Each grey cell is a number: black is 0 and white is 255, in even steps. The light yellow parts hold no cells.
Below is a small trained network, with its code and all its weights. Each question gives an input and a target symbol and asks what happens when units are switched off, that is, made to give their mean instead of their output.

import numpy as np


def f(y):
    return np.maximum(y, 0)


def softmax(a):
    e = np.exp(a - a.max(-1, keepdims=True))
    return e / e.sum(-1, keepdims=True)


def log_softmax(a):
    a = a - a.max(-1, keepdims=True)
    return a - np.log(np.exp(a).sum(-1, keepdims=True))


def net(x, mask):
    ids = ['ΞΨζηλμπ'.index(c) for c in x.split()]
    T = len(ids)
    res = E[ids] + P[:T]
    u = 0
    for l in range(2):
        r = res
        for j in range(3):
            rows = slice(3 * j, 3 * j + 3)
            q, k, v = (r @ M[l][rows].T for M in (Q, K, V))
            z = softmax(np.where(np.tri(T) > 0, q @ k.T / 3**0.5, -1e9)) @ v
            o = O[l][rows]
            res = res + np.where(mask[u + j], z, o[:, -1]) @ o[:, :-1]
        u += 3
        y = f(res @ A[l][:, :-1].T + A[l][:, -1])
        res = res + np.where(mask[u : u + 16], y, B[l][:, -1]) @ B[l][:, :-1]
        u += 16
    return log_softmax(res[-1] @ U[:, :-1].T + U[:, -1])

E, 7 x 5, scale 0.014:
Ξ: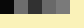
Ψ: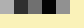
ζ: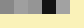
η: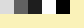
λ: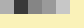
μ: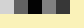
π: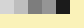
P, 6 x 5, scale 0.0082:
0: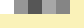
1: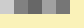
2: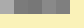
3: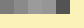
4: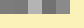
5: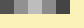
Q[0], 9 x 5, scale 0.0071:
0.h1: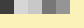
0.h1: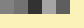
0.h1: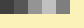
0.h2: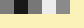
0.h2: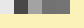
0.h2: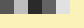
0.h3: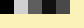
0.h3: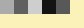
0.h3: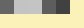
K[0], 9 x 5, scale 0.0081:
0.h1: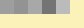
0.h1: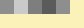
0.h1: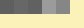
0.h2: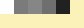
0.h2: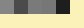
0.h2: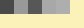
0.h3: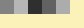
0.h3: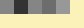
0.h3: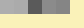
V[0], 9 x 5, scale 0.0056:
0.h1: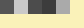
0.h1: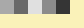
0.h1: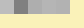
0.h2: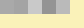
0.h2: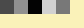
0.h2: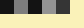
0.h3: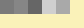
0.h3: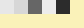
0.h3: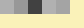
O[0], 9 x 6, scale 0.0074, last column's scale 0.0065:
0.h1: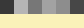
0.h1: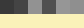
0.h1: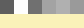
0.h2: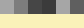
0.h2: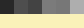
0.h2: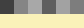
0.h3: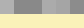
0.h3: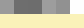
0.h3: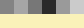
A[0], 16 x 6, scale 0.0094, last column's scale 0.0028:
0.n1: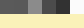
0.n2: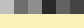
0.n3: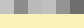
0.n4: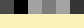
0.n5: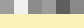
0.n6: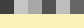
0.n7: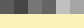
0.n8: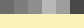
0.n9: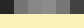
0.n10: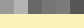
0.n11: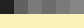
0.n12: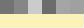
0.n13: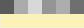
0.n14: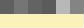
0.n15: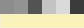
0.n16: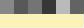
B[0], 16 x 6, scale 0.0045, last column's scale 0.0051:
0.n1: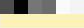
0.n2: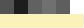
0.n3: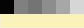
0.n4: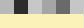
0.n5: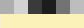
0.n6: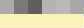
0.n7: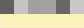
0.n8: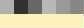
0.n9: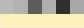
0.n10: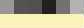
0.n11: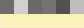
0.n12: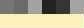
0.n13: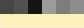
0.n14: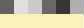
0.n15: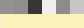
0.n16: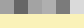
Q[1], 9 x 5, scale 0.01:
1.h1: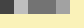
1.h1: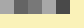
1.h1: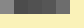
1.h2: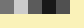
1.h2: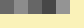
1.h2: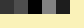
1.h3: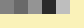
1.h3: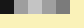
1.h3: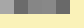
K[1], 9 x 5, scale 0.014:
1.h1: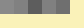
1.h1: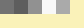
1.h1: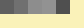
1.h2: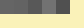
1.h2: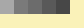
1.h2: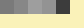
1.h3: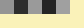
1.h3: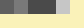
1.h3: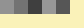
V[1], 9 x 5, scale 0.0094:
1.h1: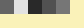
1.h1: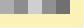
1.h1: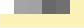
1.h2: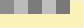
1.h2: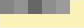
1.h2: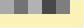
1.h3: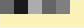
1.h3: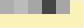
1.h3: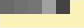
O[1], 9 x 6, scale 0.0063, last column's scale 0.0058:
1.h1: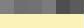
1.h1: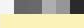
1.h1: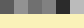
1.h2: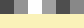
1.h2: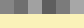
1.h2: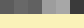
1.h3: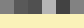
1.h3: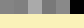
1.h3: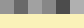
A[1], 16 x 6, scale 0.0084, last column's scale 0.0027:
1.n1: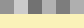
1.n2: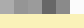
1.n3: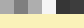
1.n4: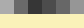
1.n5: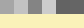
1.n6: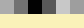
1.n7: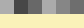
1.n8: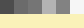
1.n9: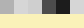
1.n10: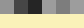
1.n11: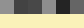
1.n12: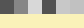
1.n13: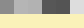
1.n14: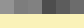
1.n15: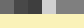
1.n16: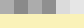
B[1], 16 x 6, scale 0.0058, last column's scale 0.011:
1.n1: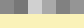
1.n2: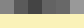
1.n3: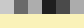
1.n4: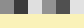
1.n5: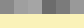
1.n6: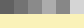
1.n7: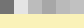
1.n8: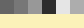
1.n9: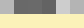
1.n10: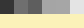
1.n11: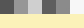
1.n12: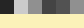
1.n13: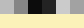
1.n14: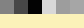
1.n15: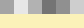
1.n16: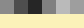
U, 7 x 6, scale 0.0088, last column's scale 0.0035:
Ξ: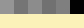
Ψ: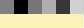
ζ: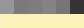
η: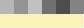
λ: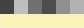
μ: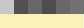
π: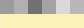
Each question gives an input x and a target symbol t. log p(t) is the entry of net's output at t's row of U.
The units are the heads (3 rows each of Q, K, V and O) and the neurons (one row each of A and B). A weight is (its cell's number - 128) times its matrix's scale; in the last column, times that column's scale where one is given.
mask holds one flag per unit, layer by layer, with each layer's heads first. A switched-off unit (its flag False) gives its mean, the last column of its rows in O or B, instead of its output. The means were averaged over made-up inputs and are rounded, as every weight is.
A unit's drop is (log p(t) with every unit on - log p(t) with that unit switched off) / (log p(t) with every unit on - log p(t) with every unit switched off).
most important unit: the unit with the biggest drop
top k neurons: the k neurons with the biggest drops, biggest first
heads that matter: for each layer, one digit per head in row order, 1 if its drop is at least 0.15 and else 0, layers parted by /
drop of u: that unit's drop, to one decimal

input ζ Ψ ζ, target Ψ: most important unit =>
1.h2
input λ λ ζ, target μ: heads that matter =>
110 / 100
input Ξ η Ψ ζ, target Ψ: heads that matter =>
000 / 001
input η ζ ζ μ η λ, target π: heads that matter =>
100 / 110
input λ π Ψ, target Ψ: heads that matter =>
000 / 000
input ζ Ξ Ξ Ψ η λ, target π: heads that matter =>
000 / 110
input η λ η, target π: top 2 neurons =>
0.n4, 1.n7
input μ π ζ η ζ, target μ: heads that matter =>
010 / 000
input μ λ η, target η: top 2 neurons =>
1.n3, 0.n1
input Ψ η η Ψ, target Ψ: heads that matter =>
000 / 000
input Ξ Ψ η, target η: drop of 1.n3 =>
0.2
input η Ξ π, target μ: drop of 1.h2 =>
0.2
